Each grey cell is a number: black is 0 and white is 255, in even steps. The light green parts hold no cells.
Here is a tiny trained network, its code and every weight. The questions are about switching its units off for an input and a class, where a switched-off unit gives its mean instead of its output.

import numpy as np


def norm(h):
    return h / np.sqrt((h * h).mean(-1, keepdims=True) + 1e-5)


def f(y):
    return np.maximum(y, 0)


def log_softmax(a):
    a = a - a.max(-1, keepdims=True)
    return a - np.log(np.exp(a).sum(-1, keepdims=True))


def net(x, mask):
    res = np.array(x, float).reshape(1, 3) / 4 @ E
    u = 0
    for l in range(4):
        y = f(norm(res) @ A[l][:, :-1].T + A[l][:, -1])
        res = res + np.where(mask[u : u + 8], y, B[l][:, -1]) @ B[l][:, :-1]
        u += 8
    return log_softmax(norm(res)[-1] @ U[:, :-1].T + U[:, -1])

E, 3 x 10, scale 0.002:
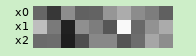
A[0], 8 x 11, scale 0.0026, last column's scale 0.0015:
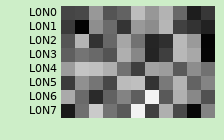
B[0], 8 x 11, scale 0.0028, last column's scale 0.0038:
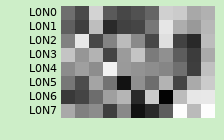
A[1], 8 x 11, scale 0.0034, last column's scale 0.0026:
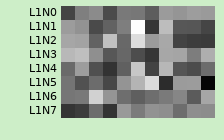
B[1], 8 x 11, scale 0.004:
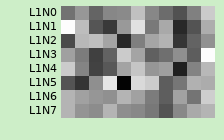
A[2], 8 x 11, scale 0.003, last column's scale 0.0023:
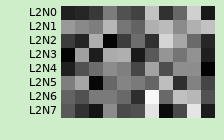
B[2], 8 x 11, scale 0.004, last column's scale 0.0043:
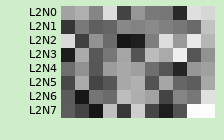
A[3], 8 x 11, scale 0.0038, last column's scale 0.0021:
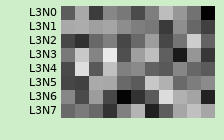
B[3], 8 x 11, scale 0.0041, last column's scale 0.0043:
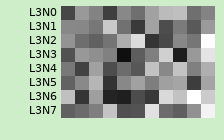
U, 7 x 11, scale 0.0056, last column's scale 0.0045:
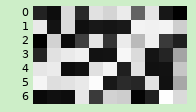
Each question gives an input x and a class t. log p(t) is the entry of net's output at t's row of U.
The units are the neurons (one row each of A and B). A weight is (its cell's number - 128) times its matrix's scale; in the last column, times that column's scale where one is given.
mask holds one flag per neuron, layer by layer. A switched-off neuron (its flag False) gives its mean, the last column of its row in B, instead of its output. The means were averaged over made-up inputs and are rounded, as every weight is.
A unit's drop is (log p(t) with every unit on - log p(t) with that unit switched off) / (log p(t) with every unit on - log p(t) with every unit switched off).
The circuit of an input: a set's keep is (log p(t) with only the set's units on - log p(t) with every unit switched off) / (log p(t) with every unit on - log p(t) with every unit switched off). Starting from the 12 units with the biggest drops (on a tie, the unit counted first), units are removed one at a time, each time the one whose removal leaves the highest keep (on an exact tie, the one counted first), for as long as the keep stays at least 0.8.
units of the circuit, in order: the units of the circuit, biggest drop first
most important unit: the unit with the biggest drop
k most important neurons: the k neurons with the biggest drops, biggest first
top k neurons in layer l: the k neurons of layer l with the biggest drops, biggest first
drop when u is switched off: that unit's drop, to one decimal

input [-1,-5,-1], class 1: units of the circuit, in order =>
(L0N7)
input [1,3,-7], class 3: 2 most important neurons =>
(L0N4; L0N7)
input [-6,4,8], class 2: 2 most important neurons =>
(L0N2; L0N6)
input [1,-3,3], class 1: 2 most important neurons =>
(L0N7; L0N0)
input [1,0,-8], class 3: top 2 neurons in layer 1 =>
(L1N3; L1N2)
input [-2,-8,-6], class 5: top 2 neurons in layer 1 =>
(L1N6; L1N3)
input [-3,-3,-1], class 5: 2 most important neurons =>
(L2N7; L0N7)
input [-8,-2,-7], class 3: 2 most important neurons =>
(L0N7; L0N4)
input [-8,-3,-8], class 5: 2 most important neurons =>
(L2N7; L2N0)
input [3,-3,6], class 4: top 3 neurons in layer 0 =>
(L0N6; L0N2; L0N3)
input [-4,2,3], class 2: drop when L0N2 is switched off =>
1.2
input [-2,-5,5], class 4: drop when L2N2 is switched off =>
0.0
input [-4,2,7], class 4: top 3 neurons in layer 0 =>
(L0N2; L0N3; L0N7)
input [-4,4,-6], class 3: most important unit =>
L0N4
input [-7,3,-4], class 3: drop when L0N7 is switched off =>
0.4
